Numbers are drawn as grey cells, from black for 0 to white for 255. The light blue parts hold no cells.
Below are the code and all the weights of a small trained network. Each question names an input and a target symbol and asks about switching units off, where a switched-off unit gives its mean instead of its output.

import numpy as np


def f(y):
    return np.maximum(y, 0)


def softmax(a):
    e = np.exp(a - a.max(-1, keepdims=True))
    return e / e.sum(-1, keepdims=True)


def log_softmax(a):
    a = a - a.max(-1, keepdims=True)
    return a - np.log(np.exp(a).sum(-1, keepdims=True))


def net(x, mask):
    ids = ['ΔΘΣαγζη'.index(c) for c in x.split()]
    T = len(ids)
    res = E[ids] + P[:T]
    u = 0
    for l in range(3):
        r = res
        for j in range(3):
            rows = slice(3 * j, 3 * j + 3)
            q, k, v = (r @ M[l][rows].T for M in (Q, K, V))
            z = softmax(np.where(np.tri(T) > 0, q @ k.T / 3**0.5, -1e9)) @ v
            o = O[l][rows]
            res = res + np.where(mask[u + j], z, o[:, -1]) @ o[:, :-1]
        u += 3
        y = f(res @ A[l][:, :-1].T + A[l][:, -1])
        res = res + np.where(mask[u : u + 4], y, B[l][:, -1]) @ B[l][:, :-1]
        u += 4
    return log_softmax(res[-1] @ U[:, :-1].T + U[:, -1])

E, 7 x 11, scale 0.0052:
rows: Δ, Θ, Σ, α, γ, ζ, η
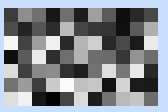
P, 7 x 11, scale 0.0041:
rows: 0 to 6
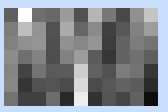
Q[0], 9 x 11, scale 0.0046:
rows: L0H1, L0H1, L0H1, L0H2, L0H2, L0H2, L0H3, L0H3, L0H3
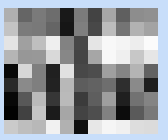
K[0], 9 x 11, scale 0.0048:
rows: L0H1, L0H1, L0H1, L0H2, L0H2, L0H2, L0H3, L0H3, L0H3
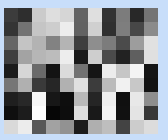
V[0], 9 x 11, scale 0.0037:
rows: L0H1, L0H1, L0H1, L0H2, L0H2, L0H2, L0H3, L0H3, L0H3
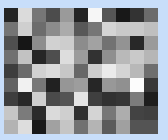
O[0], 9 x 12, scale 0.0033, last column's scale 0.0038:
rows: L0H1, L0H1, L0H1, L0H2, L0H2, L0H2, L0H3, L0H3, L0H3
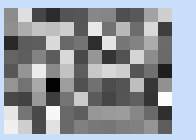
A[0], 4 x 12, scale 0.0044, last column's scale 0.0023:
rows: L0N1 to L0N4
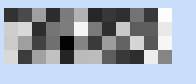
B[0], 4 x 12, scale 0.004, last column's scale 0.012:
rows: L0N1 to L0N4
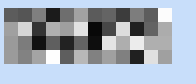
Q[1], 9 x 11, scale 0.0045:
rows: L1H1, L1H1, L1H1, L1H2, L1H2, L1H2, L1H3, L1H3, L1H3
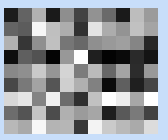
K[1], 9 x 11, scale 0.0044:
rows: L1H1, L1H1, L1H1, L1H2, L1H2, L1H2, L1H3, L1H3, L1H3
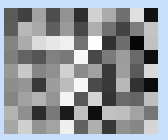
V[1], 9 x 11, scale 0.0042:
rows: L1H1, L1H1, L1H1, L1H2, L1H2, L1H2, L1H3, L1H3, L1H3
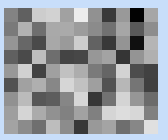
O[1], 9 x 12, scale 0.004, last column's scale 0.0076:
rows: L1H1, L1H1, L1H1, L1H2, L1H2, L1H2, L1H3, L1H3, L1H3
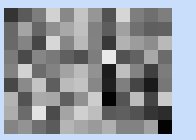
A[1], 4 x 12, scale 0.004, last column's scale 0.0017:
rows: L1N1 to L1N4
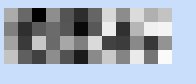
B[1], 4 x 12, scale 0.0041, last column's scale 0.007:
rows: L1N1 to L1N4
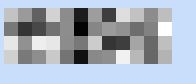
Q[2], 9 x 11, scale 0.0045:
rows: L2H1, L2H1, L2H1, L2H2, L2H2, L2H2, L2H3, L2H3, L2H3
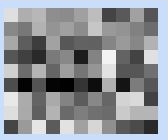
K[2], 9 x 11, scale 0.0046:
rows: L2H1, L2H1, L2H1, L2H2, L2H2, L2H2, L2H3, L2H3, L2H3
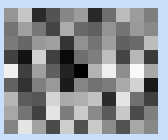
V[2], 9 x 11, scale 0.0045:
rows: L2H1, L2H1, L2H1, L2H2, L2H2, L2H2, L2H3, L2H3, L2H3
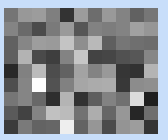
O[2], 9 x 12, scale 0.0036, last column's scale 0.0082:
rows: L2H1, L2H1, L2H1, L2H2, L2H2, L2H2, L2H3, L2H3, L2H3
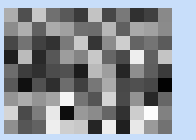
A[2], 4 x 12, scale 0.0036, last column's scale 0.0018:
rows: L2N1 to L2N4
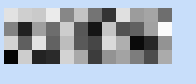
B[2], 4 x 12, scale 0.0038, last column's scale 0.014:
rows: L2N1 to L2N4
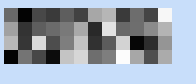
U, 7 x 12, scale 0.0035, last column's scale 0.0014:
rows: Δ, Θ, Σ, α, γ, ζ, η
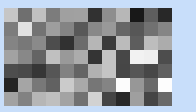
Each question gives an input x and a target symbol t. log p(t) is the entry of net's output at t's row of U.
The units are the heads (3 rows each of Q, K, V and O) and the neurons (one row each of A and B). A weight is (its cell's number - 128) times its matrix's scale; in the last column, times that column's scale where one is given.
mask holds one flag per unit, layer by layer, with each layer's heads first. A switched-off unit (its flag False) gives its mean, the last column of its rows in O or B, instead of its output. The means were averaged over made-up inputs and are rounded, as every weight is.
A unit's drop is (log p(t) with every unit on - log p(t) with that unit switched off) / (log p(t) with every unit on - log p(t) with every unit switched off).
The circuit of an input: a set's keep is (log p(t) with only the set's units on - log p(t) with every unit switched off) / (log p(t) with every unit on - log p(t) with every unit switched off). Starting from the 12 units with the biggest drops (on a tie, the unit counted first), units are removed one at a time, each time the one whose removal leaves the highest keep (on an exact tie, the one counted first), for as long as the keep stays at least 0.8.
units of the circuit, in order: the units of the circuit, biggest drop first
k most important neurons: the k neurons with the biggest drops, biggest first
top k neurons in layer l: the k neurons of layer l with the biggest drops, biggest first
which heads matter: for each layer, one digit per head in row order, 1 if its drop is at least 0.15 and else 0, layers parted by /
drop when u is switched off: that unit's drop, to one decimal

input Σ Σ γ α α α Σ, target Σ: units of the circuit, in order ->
[L2H3; L0N4; L0H2; L1H1]
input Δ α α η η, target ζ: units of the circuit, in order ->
[L2H3; L0N2; L2N4; L1H2]
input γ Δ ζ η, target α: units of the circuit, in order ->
[L2H3; L0N3; L0H3; L1H2]
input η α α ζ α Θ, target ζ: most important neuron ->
[L0N2]
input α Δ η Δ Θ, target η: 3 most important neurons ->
[L0N3; L0N2; L1N3]
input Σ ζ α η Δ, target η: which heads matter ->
000 / 001 / 000
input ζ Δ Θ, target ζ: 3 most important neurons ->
[L0N3; L0N2; L2N4]
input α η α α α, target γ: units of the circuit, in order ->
[L0N1; L2H2; L0H3; L1H2]
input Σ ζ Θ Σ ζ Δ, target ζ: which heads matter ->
000 / 010 / 010
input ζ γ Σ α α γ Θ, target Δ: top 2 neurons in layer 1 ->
[L1N4; L1N1]
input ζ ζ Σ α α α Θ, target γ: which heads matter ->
001 / 000 / 010
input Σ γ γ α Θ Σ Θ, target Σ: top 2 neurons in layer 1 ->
[L1N1; L1N4]
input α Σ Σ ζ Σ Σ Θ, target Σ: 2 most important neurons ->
[L0N4; L0N3]
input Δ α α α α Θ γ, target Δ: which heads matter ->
000 / 110 / 011
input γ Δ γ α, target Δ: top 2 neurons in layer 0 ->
[L0N3; L0N2]
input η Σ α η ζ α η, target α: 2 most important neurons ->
[L0N2; L0N3]
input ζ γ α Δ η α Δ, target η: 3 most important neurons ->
[L0N3; L0N2; L1N3]
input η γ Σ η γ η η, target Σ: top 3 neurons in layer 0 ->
[L0N4; L0N3; L0N1]
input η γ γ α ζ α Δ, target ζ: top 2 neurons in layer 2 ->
[L2N4; L2N1]
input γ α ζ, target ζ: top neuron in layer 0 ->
[L0N2]
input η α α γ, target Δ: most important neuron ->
[L2N3]
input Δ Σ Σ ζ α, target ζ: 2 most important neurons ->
[L0N2; L2N4]
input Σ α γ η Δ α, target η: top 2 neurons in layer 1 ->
[L1N3; L1N2]
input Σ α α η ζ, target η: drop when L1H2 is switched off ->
0.2
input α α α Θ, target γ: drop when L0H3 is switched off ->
0.2
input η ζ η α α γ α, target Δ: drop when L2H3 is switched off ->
0.1
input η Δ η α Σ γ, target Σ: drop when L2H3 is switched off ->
0.7
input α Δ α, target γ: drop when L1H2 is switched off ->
0.1
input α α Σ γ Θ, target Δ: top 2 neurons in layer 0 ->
[L0N3; L0N2]
